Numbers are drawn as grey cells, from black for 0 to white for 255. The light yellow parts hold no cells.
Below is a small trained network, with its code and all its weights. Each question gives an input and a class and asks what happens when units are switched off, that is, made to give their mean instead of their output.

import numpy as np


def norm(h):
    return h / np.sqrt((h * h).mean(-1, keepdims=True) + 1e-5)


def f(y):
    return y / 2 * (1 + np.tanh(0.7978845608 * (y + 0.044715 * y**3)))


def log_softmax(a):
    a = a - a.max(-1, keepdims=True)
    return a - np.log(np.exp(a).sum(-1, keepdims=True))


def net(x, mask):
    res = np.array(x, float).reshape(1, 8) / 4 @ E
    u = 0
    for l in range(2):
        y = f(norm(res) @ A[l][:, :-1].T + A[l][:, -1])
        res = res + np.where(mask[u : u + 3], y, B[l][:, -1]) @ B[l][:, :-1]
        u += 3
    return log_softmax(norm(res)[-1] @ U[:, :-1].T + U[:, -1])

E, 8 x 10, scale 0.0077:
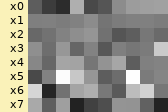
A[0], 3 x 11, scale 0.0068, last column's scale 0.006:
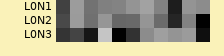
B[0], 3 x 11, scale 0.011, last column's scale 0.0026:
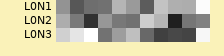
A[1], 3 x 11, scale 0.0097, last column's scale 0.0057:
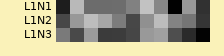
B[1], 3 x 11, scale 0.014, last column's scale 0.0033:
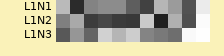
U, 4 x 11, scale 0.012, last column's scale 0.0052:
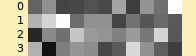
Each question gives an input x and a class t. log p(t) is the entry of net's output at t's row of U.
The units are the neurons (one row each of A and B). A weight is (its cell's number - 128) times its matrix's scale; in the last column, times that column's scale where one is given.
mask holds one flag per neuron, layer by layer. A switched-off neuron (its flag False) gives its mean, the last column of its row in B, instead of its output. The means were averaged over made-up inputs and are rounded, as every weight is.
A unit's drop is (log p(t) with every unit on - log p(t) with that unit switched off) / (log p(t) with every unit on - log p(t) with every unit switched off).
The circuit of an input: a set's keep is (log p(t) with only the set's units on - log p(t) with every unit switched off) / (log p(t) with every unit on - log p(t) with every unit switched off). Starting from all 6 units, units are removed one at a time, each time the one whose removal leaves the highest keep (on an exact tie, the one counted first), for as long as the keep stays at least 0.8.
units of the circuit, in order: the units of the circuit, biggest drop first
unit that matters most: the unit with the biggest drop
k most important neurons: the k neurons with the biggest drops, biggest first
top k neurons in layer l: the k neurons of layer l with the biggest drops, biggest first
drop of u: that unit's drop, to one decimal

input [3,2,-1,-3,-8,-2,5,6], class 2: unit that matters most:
L1N3
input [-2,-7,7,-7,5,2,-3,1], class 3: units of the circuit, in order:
[L0N3 L1N1]
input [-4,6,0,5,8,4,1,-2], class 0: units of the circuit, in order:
[L1N2 L0N3]
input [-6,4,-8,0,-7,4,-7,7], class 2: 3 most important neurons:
[L1N3 L0N3 L0N1]
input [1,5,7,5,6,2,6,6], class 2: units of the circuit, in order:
[L1N3 L0N1]
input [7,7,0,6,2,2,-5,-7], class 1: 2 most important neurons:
[L0N3 L1N3]
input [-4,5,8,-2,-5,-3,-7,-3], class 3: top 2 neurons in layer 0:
[L0N2 L0N3]
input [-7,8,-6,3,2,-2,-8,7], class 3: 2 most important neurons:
[L1N1 L0N3]
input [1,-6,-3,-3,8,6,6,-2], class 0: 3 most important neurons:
[L1N2 L0N1 L1N1]
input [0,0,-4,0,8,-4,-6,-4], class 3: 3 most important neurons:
[L1N1 L0N2 L1N3]
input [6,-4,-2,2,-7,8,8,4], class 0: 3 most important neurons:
[L1N2 L0N1 L1N1]
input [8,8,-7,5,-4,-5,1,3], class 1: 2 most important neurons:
[L0N3 L1N2]
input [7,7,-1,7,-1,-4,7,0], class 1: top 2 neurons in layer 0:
[L0N3 L0N1]
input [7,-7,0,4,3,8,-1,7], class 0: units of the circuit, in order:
[L1N2]
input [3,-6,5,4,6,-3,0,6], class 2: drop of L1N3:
0.7
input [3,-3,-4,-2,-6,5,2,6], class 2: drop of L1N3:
1.2
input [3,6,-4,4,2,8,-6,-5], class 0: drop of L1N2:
1.0
